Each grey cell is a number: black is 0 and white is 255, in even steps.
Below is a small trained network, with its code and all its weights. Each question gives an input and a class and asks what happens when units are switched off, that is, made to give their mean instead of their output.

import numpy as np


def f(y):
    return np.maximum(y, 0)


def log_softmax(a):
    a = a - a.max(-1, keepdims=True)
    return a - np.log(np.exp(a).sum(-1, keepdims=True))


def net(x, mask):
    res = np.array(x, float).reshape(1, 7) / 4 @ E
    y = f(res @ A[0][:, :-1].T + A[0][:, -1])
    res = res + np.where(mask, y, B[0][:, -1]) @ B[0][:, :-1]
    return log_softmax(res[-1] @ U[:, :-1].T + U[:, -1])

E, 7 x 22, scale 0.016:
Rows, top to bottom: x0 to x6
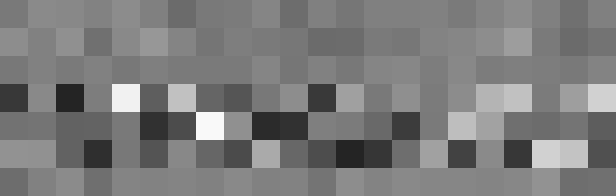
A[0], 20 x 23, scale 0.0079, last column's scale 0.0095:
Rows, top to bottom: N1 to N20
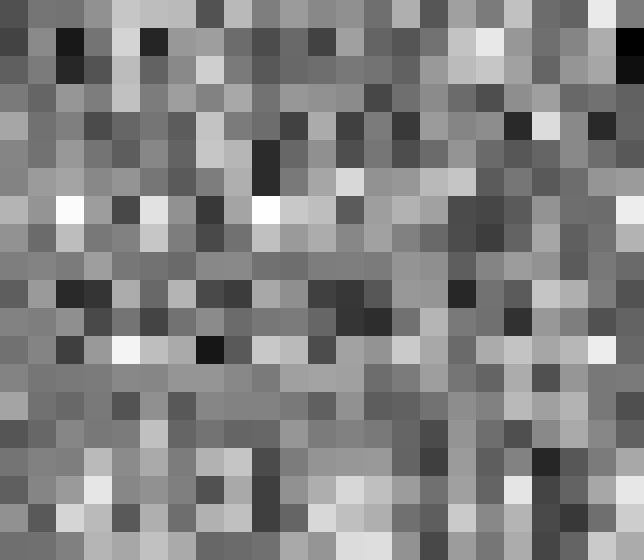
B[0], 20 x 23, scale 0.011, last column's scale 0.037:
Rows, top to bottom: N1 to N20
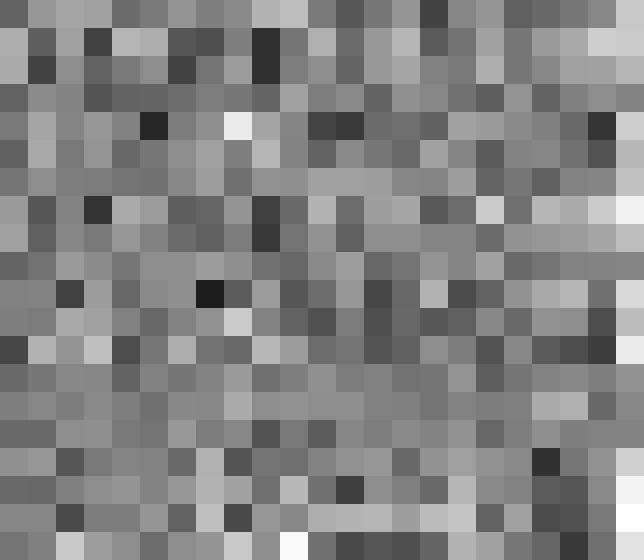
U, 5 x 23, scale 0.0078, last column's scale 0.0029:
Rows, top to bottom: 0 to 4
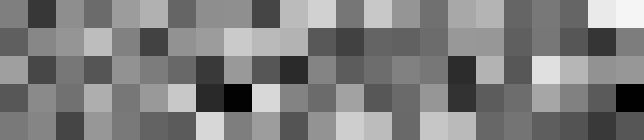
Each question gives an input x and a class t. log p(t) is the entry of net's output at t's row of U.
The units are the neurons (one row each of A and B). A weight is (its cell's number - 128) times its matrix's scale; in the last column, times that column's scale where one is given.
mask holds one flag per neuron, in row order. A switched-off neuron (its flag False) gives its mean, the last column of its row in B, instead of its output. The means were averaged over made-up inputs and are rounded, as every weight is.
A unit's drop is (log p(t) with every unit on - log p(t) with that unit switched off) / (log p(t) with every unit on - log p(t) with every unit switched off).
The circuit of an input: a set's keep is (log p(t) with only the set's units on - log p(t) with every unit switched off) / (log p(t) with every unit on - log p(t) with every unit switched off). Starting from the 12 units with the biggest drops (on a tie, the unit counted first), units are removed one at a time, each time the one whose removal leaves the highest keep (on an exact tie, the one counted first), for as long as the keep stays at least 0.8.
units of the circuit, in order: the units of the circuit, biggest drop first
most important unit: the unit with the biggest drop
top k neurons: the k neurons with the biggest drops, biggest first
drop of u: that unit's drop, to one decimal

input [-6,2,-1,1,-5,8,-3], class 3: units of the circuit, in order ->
[N11]
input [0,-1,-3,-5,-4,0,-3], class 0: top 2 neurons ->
[N11; N12]
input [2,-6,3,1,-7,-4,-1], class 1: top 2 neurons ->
[N13; N20]
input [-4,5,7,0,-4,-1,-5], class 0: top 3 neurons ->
[N5; N8; N12]
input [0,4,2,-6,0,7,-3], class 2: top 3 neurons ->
[N8; N20; N13]
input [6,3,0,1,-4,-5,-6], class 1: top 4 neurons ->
[N20; N2; N13; N1]
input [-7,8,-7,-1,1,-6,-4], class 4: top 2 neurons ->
[N19; N8]
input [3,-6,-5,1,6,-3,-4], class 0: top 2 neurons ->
[N2; N13]
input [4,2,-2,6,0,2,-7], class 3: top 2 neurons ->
[N13; N8]
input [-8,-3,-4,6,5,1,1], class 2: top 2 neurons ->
[N19; N18]
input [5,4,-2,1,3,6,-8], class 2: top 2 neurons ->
[N20; N13]
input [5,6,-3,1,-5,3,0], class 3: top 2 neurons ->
[N13; N2]
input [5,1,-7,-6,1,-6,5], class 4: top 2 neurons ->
[N19; N2]
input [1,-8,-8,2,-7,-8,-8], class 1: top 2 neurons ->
[N13; N20]
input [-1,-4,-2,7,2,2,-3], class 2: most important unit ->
N2
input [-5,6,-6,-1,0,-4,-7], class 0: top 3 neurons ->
[N13; N5; N11]
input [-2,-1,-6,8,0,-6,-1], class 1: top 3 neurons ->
[N13; N20; N8]
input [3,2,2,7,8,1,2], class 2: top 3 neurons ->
[N19; N18; N20]
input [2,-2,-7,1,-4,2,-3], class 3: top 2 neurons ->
[N13; N2]
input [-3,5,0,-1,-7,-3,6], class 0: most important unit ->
N8
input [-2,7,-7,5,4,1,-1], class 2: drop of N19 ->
0.2
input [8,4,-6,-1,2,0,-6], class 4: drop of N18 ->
0.1
